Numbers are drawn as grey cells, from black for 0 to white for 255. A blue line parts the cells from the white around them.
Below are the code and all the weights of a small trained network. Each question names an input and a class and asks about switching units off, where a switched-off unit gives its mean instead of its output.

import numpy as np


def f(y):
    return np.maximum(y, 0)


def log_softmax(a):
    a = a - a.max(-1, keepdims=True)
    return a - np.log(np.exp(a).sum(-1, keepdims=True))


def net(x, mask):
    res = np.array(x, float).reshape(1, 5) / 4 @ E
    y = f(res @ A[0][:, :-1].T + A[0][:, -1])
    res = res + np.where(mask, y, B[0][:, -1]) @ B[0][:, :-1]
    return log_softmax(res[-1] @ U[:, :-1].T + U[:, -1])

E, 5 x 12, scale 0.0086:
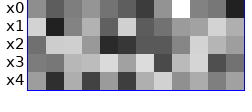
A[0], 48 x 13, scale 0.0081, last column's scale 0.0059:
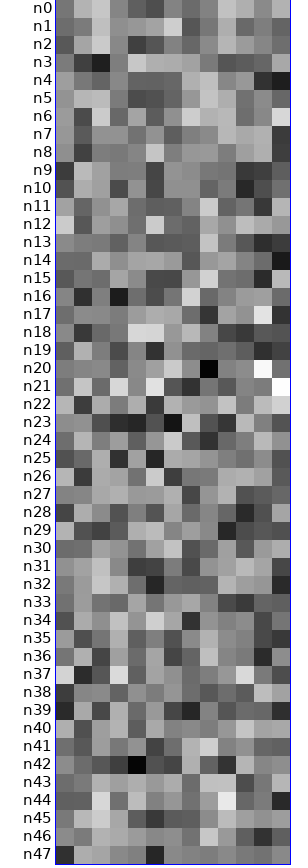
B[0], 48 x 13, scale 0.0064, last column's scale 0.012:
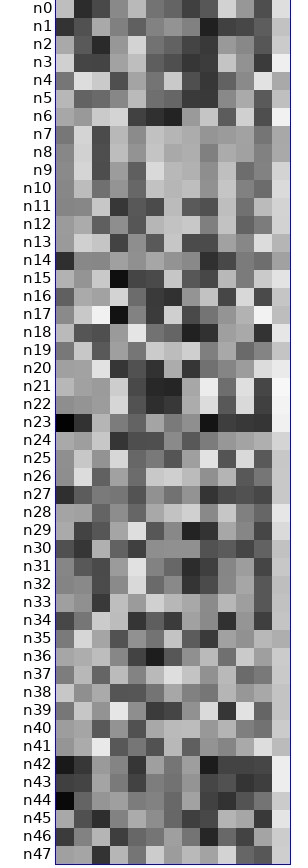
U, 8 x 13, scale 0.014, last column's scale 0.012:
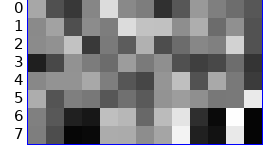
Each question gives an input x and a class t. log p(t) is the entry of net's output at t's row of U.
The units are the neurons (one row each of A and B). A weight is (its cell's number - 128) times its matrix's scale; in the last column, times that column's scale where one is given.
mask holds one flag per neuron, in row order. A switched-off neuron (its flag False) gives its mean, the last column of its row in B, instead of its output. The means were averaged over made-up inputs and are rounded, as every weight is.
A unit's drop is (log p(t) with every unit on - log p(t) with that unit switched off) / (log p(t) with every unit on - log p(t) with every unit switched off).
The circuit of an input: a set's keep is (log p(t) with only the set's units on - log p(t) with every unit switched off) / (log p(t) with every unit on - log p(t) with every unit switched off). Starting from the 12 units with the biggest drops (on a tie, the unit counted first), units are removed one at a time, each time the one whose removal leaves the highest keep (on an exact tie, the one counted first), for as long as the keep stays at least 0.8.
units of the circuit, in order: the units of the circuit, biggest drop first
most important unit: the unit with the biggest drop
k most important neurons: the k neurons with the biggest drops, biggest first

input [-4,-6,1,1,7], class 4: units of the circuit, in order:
(n25)
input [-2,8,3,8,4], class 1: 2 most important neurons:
(n26, n12)
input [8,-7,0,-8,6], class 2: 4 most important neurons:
(n15, n41, n13, n4)
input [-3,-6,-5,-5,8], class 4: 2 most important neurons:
(n16, n25)
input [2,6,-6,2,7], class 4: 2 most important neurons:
(n6, n22)
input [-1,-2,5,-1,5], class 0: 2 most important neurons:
(n21, n0)
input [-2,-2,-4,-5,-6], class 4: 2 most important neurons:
(n21, n39)
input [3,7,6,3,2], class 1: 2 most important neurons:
(n26, n12)
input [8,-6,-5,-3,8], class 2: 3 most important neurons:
(n15, n13, n41)
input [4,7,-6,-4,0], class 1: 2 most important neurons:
(n37, n26)
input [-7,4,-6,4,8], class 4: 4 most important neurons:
(n22, n6, n16, n15)
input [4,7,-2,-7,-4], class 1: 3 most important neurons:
(n37, n26, n12)
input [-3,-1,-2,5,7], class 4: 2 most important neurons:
(n22, n6)
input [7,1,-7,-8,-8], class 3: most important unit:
n23
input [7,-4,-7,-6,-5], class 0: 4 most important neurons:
(n29, n3, n18, n20)
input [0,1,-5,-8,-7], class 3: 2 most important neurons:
(n23, n42)
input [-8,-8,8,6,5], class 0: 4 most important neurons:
(n0, n2, n45, n32)
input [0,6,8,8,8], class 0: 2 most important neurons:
(n0, n45)
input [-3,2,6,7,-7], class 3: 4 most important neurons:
(n34, n27, n1, n30)
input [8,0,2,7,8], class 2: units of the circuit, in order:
(n41)
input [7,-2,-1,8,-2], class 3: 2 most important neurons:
(n43, n27)
